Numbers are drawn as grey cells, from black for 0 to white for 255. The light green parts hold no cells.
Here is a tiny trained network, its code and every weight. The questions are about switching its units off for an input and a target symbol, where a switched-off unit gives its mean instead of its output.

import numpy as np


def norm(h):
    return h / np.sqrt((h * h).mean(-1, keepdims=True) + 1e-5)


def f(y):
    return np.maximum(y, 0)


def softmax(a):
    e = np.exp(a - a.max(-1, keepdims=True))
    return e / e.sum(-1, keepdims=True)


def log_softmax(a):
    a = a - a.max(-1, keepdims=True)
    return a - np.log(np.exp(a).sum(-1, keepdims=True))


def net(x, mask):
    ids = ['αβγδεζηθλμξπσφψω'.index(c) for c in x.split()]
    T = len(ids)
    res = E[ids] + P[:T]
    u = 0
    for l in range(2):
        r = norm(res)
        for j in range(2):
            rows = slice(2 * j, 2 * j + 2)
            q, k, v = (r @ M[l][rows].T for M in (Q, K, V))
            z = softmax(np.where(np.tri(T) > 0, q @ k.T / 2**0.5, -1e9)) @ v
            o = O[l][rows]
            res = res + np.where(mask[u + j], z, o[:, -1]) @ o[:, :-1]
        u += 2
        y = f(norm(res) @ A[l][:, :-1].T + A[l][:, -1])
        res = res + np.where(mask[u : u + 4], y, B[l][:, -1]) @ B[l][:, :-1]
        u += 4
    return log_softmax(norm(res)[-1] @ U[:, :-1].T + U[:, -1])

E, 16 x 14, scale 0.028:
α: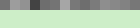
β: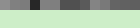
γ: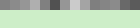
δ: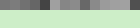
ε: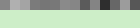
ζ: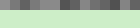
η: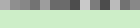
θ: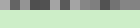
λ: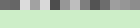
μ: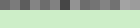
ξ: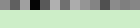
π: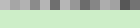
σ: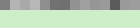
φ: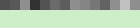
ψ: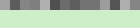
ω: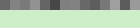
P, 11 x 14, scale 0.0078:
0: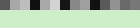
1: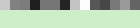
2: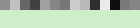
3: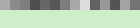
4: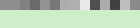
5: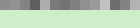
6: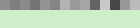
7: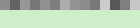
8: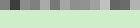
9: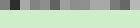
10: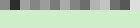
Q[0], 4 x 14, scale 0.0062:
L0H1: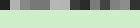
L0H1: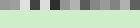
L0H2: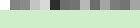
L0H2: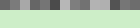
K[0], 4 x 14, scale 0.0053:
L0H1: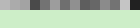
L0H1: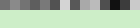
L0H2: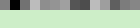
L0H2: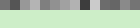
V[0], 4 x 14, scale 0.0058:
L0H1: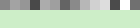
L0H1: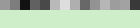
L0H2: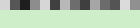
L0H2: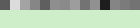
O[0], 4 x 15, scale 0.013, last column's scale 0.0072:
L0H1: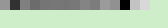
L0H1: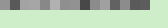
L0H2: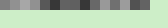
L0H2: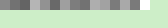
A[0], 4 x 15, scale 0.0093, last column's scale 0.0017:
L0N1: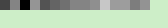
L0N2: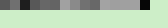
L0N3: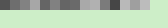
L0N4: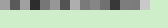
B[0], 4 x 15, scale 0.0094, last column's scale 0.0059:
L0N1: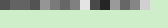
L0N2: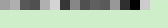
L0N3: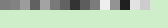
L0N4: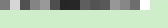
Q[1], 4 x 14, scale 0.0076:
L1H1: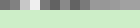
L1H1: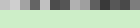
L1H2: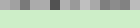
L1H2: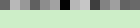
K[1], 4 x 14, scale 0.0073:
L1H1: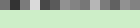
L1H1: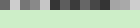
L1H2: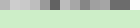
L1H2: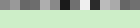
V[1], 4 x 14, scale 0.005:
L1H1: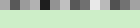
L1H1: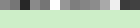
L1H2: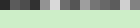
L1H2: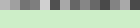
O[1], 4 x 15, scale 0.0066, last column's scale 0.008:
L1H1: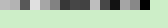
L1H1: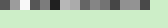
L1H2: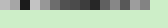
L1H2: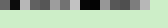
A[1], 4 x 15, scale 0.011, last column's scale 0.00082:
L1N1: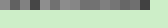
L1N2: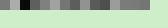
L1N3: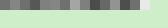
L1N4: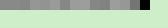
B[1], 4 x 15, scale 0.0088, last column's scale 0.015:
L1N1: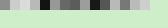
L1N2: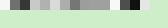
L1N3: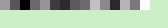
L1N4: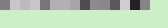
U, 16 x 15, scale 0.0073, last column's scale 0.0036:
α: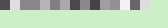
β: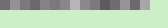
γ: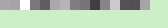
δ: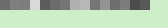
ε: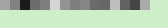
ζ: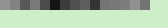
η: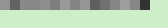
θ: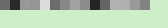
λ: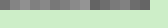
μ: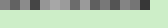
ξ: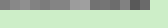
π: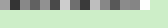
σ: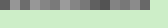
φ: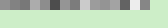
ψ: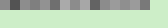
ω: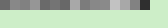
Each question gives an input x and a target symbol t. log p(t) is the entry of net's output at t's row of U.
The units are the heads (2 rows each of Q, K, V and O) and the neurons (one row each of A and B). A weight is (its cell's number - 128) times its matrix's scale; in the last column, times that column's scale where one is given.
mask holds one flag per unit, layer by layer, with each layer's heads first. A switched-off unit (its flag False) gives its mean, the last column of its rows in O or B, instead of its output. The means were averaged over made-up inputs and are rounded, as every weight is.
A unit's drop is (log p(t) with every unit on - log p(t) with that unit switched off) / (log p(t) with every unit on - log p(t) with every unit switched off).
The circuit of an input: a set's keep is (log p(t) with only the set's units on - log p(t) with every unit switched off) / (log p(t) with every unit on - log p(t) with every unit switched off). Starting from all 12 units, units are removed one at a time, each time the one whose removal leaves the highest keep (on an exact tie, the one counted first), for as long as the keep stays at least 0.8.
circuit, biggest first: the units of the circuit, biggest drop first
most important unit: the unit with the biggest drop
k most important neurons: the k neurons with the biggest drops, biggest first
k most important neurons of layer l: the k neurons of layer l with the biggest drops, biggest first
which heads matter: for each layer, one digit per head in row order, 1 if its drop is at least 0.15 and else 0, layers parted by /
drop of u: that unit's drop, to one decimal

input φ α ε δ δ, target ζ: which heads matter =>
10 / 11
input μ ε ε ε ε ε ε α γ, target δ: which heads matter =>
00 / 10
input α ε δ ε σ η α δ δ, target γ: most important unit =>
L1N3
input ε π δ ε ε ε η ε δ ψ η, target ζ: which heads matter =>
01 / 00
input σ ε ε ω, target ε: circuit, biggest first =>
[L1N2; L0N2]
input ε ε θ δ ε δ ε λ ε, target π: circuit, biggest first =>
[L0H2; L0N4; L1N2; L1H2]
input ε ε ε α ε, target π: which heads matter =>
01 / 11
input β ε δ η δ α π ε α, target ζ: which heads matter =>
11 / 10
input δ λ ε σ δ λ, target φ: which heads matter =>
10 / 01
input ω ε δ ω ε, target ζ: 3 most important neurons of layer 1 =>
[L1N2; L1N3; L1N1]
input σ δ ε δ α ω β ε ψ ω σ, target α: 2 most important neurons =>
[L1N3; L1N1]
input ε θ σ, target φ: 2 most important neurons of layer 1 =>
[L1N2; L1N3]
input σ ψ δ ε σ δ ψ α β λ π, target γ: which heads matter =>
01 / 01
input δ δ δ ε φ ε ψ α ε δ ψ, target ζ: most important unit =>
L0H2
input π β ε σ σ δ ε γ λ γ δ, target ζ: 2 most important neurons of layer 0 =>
[L0N1; L0N2]
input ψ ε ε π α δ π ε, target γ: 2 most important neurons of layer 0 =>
[L0N1; L0N2]
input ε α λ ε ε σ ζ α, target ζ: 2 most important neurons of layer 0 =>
[L0N4; L0N2]
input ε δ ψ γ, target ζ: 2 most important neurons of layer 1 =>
[L1N2; L1N3]
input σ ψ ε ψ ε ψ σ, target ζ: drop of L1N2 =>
0.2
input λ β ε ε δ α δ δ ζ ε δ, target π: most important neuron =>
[L1N2]
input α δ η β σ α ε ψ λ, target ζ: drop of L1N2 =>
0.2
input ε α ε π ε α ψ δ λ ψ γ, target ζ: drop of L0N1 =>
0.0
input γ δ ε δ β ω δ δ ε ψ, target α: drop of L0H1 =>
1.0
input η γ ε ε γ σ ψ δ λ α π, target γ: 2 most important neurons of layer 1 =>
[L1N3; L1N1]
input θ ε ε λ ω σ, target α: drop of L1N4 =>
0.1
